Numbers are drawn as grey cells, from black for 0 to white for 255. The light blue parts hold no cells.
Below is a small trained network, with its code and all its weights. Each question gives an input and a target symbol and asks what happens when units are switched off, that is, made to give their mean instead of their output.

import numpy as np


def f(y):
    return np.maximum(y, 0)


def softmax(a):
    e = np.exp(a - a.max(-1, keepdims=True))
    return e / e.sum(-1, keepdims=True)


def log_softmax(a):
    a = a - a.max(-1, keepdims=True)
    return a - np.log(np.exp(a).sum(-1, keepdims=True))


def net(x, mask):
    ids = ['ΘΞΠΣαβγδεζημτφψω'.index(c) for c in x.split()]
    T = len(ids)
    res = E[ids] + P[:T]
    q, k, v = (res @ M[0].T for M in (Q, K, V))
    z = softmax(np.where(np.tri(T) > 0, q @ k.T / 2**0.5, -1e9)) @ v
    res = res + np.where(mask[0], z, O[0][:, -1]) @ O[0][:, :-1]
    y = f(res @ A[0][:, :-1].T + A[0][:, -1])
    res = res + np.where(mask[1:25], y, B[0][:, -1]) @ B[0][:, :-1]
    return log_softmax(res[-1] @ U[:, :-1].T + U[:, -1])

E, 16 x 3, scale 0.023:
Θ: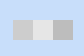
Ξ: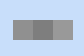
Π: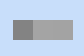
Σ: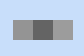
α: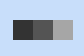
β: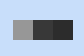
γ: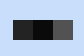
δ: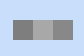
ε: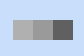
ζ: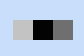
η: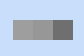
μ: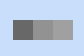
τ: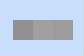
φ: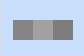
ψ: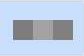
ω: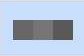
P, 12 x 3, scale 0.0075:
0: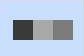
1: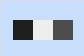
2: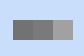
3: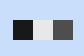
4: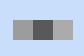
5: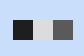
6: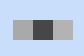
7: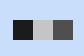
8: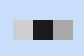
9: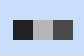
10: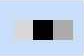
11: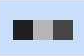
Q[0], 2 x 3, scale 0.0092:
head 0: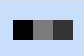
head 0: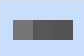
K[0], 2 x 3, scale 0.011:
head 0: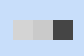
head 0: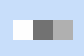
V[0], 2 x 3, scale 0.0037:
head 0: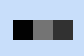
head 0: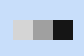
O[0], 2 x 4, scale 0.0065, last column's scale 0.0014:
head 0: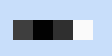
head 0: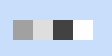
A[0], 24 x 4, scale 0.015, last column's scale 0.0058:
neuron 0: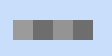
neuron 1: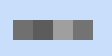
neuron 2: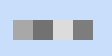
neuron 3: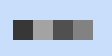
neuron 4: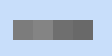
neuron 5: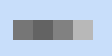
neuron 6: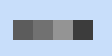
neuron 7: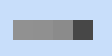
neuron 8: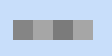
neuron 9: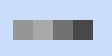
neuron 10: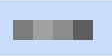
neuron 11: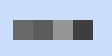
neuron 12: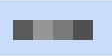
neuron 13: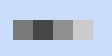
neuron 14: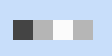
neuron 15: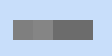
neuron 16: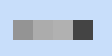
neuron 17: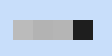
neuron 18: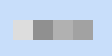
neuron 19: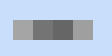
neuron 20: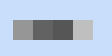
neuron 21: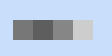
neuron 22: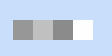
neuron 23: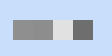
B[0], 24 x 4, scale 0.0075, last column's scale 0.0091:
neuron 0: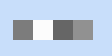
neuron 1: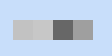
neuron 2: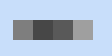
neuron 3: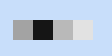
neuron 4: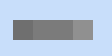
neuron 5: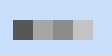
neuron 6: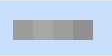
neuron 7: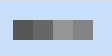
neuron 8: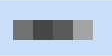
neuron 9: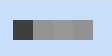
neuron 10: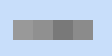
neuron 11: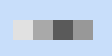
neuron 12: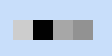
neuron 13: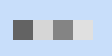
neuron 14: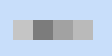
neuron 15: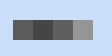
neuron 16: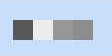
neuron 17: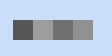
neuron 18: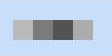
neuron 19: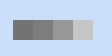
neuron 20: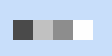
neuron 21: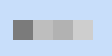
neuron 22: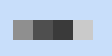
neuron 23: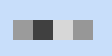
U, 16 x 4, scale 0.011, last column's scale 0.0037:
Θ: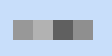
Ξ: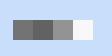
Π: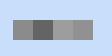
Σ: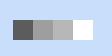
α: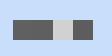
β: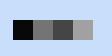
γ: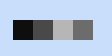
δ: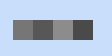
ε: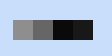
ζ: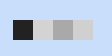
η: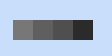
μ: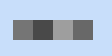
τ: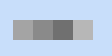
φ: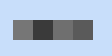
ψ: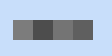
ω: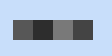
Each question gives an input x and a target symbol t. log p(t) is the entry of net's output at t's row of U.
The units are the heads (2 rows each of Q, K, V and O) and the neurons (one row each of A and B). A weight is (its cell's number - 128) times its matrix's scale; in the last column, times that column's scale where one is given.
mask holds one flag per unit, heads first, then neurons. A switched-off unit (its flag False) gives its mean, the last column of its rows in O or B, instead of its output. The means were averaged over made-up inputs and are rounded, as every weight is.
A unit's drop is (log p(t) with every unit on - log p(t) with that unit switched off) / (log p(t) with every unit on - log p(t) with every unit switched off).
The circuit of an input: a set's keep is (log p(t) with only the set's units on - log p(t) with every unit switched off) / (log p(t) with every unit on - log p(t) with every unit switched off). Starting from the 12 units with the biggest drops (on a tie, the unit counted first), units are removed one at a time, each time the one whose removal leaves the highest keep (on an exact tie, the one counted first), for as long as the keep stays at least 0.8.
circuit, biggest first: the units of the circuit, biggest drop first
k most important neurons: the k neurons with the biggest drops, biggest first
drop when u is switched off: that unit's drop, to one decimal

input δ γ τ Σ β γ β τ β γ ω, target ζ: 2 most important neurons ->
(neuron 3; neuron 22)
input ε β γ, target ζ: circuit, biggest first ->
(neuron 13; neuron 21; neuron 1)
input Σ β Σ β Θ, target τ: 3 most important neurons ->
(neuron 18; neuron 23; neuron 14)
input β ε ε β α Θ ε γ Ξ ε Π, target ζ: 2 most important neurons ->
(neuron 13; neuron 3)
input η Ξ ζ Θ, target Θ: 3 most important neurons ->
(neuron 16; neuron 18; neuron 22)
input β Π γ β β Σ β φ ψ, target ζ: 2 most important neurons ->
(neuron 3; neuron 22)
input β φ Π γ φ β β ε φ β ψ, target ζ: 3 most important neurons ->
(neuron 3; neuron 13; neuron 22)
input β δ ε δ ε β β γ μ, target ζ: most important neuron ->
(neuron 13)
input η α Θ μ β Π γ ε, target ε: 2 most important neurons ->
(neuron 22; neuron 21)
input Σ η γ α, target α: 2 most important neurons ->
(neuron 3; neuron 14)
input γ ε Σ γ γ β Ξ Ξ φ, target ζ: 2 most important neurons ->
(neuron 3; neuron 13)
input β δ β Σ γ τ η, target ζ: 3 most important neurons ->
(neuron 3; neuron 22; neuron 13)
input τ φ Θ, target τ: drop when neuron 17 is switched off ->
-0.1
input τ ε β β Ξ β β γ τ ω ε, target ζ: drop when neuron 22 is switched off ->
0.1
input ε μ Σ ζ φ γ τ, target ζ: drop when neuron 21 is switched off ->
0.2
